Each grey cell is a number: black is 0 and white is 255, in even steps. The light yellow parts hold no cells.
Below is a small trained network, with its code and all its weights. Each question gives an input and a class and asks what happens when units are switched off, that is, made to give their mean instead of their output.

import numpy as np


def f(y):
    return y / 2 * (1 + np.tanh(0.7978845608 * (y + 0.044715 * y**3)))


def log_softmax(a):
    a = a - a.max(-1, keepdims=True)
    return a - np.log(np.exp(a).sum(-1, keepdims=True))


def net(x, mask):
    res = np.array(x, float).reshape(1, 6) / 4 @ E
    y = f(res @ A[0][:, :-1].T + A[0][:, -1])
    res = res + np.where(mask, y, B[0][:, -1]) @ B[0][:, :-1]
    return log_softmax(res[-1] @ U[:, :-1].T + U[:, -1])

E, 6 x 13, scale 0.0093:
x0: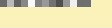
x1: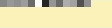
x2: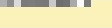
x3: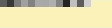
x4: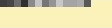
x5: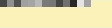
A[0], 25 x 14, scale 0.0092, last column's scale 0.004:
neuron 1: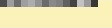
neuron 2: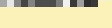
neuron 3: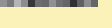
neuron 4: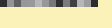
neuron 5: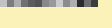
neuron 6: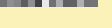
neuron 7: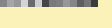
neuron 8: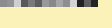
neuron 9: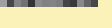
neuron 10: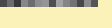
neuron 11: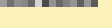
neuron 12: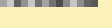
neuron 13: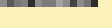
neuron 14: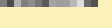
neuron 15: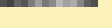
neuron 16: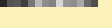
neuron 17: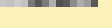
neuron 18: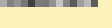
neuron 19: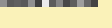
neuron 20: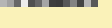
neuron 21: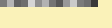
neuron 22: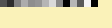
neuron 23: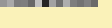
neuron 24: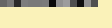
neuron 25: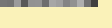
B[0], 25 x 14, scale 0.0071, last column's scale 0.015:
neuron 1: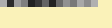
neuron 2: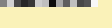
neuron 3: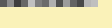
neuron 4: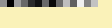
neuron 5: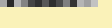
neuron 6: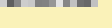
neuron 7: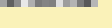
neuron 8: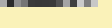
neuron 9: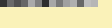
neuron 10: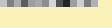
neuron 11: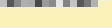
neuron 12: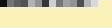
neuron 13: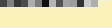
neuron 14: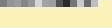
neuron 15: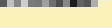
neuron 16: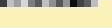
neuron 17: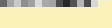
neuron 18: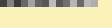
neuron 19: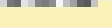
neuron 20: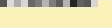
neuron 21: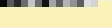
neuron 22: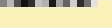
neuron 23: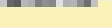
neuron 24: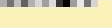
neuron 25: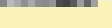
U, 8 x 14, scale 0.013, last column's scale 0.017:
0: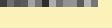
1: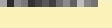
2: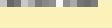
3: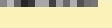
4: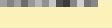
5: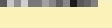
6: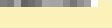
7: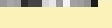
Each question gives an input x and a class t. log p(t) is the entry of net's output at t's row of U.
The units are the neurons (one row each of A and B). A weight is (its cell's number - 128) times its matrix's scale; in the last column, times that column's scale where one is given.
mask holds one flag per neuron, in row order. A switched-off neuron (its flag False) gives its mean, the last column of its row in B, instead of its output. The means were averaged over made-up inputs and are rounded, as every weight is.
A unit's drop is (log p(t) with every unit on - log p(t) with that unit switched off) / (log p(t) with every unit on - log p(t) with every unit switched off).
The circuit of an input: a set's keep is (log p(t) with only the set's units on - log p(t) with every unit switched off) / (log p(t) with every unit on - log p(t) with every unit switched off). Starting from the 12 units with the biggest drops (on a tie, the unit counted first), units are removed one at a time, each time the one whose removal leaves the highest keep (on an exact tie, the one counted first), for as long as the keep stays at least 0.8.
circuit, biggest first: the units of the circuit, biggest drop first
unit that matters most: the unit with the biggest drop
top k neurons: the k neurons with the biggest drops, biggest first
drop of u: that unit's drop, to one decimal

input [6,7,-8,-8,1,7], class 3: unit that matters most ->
neuron 2
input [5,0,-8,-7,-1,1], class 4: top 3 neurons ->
neuron 24; neuron 22; neuron 10
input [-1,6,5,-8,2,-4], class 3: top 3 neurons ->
neuron 2; neuron 19; neuron 6
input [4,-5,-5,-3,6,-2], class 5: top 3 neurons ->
neuron 16; neuron 15; neuron 23
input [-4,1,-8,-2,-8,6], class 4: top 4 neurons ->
neuron 24; neuron 10; neuron 16; neuron 15
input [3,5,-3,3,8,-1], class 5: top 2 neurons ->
neuron 16; neuron 15
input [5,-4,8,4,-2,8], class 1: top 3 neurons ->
neuron 4; neuron 1; neuron 24
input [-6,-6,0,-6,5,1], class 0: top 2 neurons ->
neuron 13; neuron 9
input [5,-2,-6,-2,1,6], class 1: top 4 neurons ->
neuron 4; neuron 1; neuron 17; neuron 14
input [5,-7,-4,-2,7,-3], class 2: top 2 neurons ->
neuron 6; neuron 19
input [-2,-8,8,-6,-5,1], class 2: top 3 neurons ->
neuron 19; neuron 6; neuron 24
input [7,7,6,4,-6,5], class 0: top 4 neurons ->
neuron 12; neuron 21; neuron 19; neuron 6
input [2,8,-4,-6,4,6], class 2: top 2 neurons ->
neuron 23; neuron 7
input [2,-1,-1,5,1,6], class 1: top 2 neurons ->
neuron 4; neuron 2
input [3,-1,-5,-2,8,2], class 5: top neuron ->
neuron 16
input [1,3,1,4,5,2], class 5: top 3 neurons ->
neuron 16; neuron 2; neuron 15
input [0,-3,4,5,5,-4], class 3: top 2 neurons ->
neuron 22; neuron 20
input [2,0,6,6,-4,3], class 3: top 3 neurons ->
neuron 22; neuron 24; neuron 10
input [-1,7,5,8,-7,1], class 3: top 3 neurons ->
neuron 22; neuron 19; neuron 6
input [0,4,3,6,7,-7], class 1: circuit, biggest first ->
neuron 8
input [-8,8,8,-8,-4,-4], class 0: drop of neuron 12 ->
-0.1
